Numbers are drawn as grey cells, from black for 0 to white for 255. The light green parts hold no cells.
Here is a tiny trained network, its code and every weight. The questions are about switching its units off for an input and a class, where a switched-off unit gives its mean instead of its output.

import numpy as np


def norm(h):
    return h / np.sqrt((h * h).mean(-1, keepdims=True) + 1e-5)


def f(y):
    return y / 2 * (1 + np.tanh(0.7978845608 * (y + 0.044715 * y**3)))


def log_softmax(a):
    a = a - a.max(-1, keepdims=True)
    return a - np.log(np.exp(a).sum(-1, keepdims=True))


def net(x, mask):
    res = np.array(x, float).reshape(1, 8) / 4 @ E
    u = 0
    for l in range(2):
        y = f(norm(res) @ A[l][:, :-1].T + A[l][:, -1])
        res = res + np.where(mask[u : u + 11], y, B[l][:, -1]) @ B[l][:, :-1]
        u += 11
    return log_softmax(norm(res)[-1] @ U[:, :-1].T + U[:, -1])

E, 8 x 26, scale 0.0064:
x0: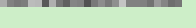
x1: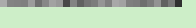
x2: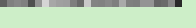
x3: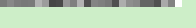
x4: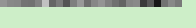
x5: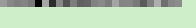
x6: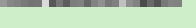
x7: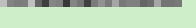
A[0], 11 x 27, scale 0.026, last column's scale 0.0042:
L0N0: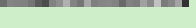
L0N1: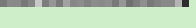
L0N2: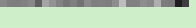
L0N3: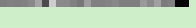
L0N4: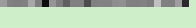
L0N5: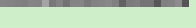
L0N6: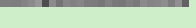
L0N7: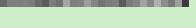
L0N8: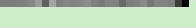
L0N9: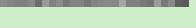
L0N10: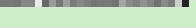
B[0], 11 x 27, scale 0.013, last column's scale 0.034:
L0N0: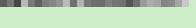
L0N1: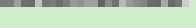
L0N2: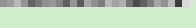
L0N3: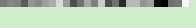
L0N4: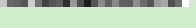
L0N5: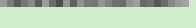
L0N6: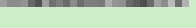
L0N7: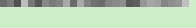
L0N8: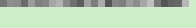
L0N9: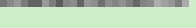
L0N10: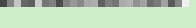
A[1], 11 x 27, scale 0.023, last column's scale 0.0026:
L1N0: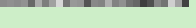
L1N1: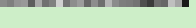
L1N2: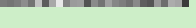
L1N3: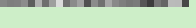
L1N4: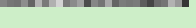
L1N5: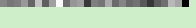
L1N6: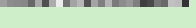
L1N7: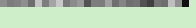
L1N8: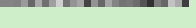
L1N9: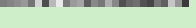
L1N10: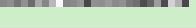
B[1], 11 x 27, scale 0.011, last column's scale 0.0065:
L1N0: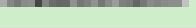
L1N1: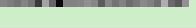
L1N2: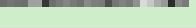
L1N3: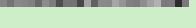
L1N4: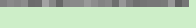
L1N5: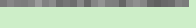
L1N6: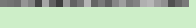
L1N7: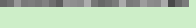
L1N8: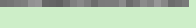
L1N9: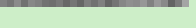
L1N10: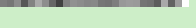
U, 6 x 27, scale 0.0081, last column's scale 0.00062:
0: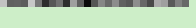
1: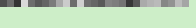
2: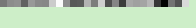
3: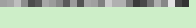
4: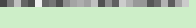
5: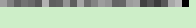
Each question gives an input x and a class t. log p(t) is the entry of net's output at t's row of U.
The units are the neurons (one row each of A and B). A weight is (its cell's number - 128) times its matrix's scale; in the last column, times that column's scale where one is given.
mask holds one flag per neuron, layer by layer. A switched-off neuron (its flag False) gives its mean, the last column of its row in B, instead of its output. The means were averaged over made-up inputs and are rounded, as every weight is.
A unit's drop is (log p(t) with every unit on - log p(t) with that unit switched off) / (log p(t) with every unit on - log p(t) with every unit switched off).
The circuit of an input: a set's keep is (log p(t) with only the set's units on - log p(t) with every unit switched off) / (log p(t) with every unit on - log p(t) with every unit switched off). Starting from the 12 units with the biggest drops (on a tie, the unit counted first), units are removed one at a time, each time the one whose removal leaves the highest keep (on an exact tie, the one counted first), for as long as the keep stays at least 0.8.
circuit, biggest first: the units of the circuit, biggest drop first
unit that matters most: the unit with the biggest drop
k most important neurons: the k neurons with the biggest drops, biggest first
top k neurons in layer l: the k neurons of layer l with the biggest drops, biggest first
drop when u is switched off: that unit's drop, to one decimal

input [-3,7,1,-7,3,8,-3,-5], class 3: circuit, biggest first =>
(L0N2)
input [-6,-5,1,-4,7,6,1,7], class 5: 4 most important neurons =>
(L0N4, L0N3, L0N2, L0N10)
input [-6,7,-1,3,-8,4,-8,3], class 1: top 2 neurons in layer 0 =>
(L0N0, L0N7)
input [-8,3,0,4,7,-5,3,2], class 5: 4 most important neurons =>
(L0N4, L0N3, L0N5, L0N10)
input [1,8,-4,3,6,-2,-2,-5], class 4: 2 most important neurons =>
(L0N3, L0N4)
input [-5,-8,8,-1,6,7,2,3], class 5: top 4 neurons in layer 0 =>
(L0N4, L0N3, L0N10, L0N2)
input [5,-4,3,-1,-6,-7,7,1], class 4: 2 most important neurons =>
(L0N10, L0N1)
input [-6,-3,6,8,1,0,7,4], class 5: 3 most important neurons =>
(L0N5, L0N10, L0N4)
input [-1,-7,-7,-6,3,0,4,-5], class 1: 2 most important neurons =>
(L0N3, L0N4)
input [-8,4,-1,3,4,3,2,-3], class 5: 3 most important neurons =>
(L0N4, L0N3, L0N10)
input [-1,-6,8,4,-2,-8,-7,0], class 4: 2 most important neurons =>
(L0N10, L0N1)
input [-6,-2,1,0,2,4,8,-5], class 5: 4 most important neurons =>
(L0N4, L0N3, L0N10, L0N2)
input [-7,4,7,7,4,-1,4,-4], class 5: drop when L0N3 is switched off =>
0.5
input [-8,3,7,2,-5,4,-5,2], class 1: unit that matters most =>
L0N0
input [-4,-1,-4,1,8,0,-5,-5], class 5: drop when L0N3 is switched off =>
0.3
